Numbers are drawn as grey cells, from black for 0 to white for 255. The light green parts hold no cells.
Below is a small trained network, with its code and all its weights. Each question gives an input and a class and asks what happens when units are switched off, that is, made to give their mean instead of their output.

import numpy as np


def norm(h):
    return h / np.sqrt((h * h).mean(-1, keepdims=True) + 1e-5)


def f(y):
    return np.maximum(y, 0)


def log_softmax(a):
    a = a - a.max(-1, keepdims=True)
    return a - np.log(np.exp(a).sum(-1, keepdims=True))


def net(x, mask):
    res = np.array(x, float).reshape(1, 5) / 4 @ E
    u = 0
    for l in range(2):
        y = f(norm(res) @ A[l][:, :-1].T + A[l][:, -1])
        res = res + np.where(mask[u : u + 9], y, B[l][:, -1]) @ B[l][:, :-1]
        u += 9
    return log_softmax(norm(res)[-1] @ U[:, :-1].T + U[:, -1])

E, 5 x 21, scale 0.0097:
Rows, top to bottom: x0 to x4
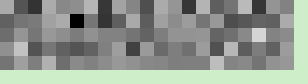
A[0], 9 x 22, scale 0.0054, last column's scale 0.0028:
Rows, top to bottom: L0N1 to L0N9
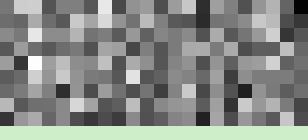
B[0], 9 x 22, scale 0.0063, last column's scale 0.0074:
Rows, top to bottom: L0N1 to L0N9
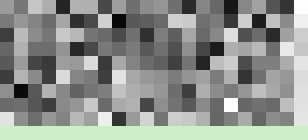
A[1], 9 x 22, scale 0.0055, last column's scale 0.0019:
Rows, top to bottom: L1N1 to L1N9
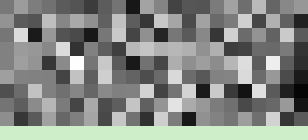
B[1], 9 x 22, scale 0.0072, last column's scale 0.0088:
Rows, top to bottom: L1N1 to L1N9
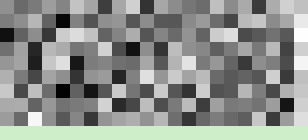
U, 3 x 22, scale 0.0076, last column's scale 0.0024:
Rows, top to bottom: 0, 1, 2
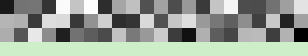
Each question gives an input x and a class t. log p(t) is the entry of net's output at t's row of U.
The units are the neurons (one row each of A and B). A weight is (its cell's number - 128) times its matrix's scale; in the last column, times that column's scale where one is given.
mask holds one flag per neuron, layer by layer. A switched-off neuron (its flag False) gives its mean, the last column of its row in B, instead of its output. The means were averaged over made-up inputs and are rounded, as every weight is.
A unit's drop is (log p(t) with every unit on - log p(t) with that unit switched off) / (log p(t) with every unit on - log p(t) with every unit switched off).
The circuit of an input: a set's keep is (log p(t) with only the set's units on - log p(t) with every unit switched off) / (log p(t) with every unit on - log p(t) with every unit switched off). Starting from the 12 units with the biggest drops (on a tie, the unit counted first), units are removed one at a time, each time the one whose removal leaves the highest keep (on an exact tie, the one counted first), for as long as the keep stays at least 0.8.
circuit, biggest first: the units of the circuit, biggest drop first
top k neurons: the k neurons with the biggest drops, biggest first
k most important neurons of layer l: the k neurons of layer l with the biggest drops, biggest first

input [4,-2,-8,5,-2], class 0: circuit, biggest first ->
(L1N3)
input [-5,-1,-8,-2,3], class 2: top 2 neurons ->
(L0N1, L1N7)
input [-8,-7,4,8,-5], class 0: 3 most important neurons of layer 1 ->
(L1N3, L1N1, L1N2)
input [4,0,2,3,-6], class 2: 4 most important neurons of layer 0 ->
(L0N4, L0N3, L0N5, L0N6)
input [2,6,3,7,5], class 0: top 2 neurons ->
(L1N3, L0N2)
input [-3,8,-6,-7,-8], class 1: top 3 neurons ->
(L0N9, L1N4, L1N3)
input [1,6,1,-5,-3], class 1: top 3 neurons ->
(L0N9, L1N4, L1N3)
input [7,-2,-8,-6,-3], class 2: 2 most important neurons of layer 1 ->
(L1N9, L1N3)
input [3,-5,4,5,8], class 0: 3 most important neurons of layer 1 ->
(L1N3, L1N4, L1N8)
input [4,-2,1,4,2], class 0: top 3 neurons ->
(L1N3, L0N1, L0N7)
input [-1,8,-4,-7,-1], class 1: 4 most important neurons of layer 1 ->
(L1N4, L1N3, L1N8, L1N1)
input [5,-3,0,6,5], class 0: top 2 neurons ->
(L1N3, L0N1)
